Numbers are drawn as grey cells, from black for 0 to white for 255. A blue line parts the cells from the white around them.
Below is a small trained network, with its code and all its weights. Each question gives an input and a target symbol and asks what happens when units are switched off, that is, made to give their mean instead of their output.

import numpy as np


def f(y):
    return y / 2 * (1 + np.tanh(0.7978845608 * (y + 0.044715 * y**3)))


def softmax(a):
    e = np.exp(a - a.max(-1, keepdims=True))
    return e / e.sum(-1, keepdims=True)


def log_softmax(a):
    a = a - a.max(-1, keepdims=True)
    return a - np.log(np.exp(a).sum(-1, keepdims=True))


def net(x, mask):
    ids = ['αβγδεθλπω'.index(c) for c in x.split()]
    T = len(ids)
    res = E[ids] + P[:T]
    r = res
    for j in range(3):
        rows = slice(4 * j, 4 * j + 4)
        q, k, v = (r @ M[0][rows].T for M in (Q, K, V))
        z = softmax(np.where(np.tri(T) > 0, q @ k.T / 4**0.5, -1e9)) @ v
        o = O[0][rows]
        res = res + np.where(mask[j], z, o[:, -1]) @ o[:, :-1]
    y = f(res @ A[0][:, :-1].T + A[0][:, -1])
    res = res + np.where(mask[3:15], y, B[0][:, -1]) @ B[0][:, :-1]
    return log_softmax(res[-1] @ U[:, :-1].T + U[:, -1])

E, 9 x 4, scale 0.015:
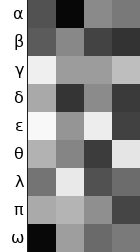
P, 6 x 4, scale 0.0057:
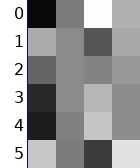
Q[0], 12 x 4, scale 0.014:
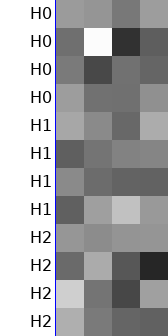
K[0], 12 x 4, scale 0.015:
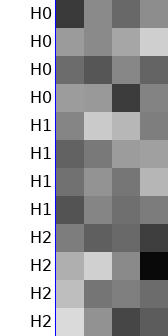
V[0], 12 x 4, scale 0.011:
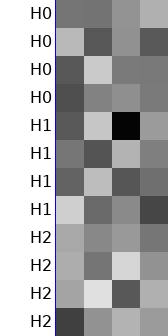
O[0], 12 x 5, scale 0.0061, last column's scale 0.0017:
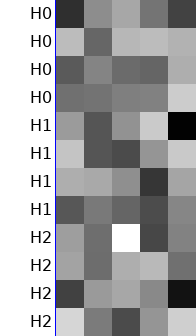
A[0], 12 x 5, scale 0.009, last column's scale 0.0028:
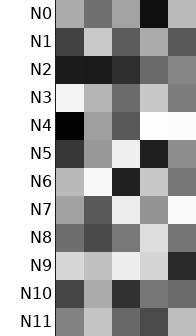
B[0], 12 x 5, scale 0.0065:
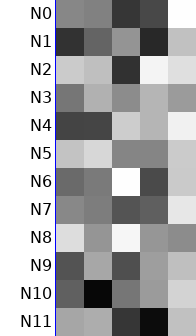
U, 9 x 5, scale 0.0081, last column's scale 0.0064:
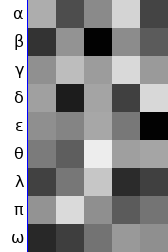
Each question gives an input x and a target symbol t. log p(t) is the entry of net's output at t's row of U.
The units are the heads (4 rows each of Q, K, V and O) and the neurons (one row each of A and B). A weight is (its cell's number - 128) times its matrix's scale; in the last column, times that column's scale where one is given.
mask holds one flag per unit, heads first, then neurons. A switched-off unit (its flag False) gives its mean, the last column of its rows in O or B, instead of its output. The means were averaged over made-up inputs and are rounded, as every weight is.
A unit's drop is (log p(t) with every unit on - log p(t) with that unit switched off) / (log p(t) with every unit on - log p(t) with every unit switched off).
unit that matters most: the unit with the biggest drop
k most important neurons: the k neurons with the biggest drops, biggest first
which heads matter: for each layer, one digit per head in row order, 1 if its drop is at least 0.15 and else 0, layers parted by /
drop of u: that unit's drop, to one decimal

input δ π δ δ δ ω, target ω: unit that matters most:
N4
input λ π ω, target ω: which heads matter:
101
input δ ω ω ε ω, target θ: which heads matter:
110
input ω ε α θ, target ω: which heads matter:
110
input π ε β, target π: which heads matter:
011
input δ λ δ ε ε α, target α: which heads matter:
000
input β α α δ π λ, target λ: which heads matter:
000
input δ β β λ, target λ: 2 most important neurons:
[N6 N1]
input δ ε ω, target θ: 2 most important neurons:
[N6 N4]
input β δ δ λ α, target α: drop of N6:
0.0
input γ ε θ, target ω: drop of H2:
0.2
